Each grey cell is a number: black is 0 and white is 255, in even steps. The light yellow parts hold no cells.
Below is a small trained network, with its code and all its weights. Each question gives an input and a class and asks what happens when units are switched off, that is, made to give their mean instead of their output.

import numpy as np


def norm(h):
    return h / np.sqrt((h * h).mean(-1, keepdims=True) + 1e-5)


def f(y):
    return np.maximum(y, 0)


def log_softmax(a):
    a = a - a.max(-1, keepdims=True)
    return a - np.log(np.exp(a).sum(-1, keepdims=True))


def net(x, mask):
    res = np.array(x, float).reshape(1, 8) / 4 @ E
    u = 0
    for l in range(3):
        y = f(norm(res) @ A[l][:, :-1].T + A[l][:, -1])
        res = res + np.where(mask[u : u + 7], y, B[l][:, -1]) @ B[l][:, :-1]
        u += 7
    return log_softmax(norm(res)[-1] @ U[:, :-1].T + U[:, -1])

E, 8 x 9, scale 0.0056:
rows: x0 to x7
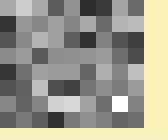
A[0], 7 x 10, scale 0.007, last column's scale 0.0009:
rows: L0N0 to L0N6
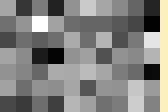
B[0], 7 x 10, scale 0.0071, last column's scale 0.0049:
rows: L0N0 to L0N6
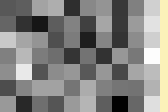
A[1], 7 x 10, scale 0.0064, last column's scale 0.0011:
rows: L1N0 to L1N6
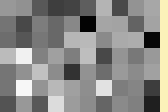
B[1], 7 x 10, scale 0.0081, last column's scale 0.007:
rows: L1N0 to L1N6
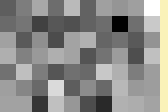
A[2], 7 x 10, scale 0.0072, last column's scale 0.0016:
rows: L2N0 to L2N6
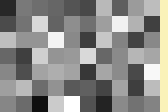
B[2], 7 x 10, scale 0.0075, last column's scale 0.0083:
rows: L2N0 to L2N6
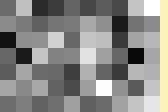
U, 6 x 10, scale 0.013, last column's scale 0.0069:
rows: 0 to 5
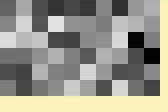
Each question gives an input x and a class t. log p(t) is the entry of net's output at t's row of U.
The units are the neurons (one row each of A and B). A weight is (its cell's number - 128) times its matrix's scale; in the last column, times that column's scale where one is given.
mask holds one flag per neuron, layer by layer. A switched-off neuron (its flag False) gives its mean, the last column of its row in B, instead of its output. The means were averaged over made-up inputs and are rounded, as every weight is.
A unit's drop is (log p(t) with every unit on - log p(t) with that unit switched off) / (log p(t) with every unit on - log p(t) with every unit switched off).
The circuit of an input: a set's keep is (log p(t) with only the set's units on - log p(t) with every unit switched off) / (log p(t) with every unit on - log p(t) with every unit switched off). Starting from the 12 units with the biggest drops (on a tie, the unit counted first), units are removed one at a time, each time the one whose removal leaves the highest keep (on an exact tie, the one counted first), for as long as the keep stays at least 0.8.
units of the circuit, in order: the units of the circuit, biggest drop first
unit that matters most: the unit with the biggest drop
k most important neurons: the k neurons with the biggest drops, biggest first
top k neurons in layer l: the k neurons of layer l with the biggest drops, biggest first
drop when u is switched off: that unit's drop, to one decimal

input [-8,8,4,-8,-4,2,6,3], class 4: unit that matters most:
L2N3
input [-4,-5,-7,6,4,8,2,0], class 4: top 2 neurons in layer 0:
L0N6; L0N1
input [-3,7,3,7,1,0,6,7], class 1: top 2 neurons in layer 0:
L0N4; L0N1
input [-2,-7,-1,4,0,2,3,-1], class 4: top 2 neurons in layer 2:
L2N2; L2N6
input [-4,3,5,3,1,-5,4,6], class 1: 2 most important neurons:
L0N1; L1N5
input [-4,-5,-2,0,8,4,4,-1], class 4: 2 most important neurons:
L2N3; L0N1
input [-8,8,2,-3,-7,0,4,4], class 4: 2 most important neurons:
L0N6; L2N3
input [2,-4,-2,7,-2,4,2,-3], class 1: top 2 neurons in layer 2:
L2N2; L2N3
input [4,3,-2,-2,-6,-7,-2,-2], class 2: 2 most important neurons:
L2N5; L0N3
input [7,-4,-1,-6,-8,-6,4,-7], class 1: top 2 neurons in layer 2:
L2N2; L2N6
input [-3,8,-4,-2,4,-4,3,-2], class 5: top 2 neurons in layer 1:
L1N6; L1N2
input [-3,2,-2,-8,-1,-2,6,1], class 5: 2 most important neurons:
L1N6; L2N6
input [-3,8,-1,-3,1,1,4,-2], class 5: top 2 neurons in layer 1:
L1N6; L1N0
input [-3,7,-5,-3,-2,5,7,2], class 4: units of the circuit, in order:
L2N3
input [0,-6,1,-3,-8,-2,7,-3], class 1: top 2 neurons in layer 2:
L2N2; L2N6
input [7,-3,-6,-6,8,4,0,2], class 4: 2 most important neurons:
L0N6; L2N3
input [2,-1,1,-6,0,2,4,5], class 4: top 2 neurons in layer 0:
L0N6; L0N2
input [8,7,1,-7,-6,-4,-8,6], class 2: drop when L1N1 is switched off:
0.2
